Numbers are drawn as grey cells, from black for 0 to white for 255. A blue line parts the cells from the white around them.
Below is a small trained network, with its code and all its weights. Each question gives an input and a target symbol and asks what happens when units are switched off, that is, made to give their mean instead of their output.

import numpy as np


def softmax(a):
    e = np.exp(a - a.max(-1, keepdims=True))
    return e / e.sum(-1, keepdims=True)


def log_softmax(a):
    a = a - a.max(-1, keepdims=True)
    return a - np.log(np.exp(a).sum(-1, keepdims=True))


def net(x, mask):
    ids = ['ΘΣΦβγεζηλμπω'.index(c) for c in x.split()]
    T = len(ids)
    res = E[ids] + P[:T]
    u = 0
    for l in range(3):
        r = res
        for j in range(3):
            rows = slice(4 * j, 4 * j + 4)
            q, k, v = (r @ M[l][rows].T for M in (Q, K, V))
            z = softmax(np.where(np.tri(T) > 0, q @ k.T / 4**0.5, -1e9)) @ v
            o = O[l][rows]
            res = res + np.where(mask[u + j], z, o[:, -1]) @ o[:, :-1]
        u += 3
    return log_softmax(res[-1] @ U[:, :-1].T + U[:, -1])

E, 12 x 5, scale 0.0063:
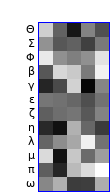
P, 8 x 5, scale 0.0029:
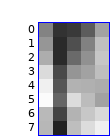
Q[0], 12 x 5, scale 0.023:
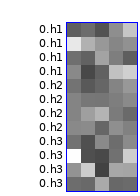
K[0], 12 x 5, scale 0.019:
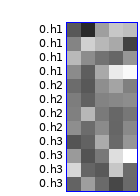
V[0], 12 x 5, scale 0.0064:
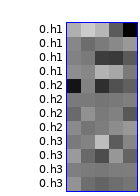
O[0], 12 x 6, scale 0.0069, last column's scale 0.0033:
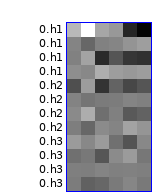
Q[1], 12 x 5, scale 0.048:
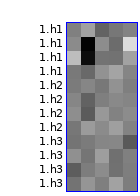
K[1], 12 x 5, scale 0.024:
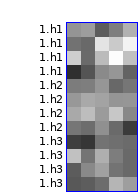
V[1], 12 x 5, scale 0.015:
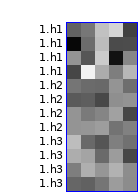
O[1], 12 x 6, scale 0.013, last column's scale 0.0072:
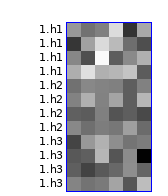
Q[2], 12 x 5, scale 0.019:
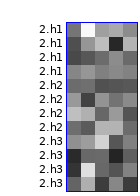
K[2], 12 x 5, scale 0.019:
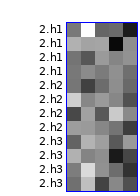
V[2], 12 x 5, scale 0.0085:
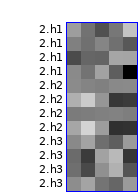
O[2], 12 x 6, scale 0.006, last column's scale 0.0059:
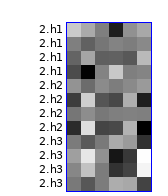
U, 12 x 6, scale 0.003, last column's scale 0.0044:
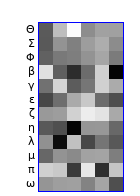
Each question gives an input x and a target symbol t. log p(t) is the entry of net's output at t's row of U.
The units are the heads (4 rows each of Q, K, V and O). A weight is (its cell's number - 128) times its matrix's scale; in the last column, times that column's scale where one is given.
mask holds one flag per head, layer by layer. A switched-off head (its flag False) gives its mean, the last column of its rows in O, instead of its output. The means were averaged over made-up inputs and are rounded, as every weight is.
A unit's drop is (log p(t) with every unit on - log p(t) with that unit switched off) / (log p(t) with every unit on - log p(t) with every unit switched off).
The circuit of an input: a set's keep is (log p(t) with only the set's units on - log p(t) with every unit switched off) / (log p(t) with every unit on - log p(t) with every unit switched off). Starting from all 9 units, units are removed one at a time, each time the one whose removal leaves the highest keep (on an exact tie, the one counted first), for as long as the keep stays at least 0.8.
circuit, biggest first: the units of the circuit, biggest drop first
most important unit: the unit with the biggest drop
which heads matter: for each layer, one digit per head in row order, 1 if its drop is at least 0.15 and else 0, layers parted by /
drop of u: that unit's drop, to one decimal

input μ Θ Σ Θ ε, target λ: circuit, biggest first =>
[1.h1]
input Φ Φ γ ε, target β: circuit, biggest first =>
[1.h1 2.h1]
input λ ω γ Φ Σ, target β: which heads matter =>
000 / 100 / 100
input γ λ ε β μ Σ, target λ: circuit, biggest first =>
[1.h1 0.h2]
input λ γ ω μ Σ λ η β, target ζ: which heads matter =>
000 / 100 / 001
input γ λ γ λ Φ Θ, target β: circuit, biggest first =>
[1.h1 2.h1 0.h2]
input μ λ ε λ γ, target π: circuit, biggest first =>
[1.h1 1.h3]
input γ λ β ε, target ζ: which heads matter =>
000 / 100 / 001
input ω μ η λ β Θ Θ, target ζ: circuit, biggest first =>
[1.h1 2.h3 0.h1]
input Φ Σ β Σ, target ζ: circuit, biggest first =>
[1.h1 2.h3]
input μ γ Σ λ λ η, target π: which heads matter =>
000 / 100 / 000
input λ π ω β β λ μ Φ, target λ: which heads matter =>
100 / 110 / 010
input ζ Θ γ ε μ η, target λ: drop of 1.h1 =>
1.3
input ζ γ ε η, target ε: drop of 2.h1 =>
0.5
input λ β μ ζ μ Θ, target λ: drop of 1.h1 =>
0.9
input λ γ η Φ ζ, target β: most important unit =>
1.h1
